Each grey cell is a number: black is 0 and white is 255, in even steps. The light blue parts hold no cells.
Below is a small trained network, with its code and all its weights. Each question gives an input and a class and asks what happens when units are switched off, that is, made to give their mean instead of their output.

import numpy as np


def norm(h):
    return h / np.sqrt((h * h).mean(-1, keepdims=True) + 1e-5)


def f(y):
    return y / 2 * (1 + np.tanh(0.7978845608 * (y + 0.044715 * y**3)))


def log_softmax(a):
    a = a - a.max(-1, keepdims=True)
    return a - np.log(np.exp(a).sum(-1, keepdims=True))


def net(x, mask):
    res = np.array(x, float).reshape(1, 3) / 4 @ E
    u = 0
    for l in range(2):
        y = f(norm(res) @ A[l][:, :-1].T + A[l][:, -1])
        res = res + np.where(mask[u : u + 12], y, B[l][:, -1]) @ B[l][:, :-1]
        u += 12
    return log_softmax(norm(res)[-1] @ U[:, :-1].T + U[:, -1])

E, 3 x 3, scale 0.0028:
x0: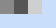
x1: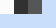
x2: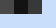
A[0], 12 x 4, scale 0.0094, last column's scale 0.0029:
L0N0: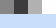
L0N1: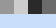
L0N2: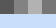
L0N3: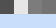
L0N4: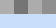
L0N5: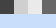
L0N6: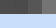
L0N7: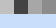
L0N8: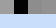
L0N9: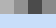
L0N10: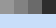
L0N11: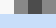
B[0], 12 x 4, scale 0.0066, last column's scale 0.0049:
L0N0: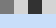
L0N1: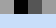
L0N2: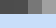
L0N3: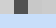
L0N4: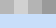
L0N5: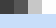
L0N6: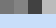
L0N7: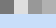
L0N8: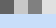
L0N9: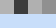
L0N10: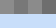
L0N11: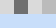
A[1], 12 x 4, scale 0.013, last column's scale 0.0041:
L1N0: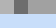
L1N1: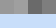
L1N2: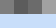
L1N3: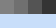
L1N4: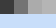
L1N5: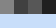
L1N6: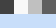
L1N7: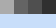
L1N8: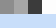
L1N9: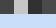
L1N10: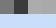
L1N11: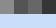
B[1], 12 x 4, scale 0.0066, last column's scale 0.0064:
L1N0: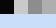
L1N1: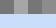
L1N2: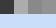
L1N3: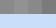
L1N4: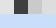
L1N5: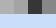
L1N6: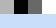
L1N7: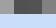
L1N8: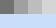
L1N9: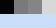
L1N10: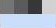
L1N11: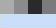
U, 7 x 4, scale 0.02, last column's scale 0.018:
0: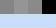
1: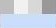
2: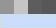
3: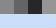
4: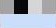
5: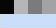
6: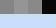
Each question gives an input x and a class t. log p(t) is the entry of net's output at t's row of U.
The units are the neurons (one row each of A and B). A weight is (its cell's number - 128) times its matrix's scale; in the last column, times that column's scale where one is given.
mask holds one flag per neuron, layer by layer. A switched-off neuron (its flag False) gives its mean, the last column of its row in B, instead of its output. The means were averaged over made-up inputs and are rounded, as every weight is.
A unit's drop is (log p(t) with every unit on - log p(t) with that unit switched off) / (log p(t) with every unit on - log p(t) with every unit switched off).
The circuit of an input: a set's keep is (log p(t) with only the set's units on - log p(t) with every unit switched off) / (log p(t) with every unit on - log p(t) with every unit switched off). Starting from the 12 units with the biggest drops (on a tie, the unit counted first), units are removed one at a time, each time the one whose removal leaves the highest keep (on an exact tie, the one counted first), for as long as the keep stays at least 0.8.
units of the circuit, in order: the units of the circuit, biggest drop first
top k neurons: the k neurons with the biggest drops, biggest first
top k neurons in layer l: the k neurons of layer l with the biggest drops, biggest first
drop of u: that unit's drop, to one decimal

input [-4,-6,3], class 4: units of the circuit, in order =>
[L1N4]
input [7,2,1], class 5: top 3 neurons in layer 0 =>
[L0N0; L0N3; L0N11]
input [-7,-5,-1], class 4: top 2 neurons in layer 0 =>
[L0N0; L0N5]
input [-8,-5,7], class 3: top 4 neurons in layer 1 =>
[L1N0; L1N5; L1N11; L1N7]
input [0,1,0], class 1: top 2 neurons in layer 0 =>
[L0N11; L0N5]
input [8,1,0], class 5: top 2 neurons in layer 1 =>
[L1N9; L1N4]
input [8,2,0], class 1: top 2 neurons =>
[L0N4; L0N7]
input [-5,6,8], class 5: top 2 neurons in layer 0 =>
[L0N8; L0N3]
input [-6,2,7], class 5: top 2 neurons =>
[L0N3; L1N6]
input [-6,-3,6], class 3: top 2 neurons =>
[L0N8; L0N7]
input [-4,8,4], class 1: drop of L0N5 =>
0.1
